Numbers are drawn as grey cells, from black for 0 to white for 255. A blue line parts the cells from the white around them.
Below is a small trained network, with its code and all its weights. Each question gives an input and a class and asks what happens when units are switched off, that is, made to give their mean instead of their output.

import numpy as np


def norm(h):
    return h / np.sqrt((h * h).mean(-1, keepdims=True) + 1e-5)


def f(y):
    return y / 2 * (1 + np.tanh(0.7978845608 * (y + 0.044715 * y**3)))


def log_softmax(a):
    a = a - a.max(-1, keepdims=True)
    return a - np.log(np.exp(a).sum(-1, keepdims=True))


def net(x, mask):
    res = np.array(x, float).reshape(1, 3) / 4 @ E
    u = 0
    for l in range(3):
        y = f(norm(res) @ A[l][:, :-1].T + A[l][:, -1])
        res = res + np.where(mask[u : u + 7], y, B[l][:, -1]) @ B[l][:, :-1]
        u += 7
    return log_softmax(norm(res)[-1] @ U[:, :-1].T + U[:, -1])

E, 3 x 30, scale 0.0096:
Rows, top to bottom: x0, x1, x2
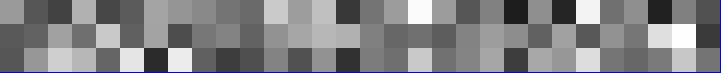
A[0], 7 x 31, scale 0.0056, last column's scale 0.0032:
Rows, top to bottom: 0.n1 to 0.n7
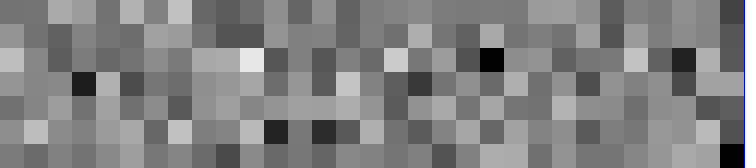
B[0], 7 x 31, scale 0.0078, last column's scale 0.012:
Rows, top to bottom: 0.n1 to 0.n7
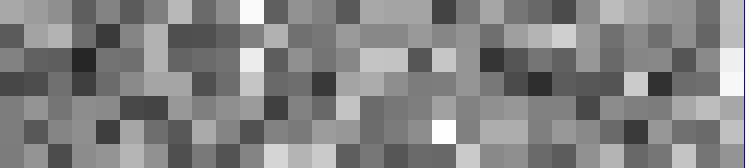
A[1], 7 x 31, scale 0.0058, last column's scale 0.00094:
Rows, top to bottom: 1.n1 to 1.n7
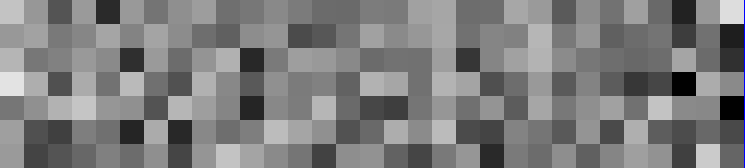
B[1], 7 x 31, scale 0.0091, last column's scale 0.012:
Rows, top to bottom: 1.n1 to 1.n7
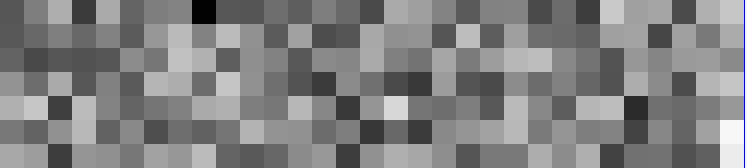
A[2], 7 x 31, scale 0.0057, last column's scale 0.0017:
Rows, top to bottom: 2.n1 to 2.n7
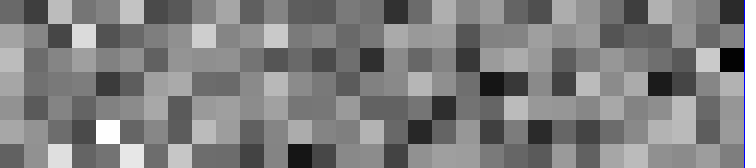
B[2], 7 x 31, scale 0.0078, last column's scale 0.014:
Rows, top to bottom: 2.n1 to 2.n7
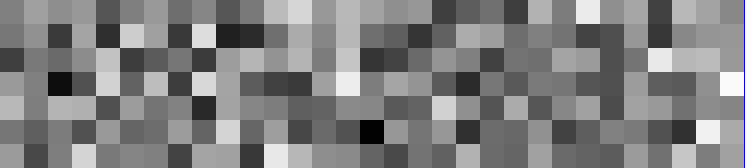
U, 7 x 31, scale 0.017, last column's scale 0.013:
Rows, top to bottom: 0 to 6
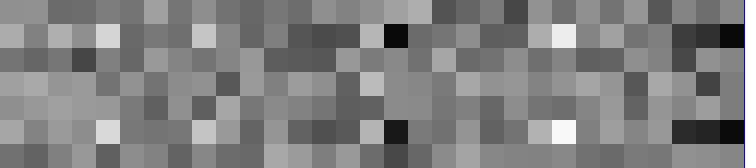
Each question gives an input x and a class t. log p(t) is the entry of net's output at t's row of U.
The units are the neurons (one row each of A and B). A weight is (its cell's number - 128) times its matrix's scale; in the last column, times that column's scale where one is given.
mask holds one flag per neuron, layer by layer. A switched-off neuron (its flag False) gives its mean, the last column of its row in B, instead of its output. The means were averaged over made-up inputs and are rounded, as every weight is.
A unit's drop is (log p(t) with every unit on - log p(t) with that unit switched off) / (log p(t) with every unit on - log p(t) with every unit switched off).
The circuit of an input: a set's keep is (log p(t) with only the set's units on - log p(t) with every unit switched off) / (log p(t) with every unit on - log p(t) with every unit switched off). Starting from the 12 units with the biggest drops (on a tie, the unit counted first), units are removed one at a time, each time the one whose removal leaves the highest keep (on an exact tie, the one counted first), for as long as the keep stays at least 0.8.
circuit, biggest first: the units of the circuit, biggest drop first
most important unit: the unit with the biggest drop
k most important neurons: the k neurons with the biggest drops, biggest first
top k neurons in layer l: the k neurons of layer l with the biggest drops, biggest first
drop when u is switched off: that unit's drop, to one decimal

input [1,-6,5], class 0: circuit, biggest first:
1.n6, 0.n3
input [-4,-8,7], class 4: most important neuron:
0.n3
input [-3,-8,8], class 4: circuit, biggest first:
0.n3, 0.n4
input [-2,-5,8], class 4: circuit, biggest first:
0.n4, 0.n3
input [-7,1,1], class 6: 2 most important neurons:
0.n3, 0.n6
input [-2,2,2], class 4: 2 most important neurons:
0.n4, 0.n2
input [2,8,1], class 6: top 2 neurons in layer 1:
1.n3, 1.n1
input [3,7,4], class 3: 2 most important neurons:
2.n4, 0.n4
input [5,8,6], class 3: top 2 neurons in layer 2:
2.n4, 2.n6
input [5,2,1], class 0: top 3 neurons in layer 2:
2.n4, 2.n7, 2.n3
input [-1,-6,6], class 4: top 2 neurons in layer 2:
2.n7, 2.n3
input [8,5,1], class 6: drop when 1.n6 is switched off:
0.1
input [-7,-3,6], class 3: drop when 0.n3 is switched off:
0.2
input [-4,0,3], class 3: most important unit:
0.n6
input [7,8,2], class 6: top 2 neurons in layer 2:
2.n2, 2.n4
